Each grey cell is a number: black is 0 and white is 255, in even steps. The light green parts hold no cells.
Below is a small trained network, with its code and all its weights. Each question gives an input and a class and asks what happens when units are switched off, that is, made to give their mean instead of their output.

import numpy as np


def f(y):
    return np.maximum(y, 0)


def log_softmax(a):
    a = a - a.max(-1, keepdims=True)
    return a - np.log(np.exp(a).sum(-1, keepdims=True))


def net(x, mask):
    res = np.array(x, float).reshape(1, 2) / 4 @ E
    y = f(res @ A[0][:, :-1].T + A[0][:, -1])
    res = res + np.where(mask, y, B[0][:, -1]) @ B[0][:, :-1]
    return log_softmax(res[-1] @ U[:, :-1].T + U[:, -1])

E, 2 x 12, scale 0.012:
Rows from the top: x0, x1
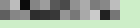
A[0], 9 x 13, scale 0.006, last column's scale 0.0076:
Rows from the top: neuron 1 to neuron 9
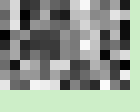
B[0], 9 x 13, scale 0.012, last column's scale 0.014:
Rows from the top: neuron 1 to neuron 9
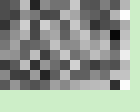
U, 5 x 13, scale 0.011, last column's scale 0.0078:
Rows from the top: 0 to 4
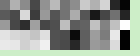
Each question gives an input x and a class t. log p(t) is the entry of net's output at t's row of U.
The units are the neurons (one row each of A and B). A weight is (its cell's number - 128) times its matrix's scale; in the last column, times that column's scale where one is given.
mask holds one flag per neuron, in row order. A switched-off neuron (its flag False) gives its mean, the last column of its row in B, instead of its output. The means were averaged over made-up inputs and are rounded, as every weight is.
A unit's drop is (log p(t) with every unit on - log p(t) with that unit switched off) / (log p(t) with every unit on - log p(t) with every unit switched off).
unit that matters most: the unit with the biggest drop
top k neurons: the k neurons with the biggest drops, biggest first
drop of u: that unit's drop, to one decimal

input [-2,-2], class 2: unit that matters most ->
neuron 4
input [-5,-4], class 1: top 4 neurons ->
[neuron 7; neuron 6; neuron 5; neuron 4]
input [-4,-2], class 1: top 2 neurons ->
[neuron 6; neuron 7]
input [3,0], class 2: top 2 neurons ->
[neuron 7; neuron 4]
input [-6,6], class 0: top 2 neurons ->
[neuron 2; neuron 4]
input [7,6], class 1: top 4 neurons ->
[neuron 2; neuron 1; neuron 9; neuron 3]
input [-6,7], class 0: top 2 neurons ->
[neuron 2; neuron 4]
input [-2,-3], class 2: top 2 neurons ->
[neuron 4; neuron 5]
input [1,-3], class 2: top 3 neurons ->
[neuron 4; neuron 5; neuron 3]
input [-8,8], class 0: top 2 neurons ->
[neuron 4; neuron 2]
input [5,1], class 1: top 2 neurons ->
[neuron 3; neuron 1]
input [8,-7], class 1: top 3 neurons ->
[neuron 2; neuron 3; neuron 5]
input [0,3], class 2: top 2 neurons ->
[neuron 9; neuron 3]
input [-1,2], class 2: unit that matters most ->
neuron 9
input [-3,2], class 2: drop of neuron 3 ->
0.3
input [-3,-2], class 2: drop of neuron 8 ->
0.2
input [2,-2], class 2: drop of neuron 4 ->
0.1
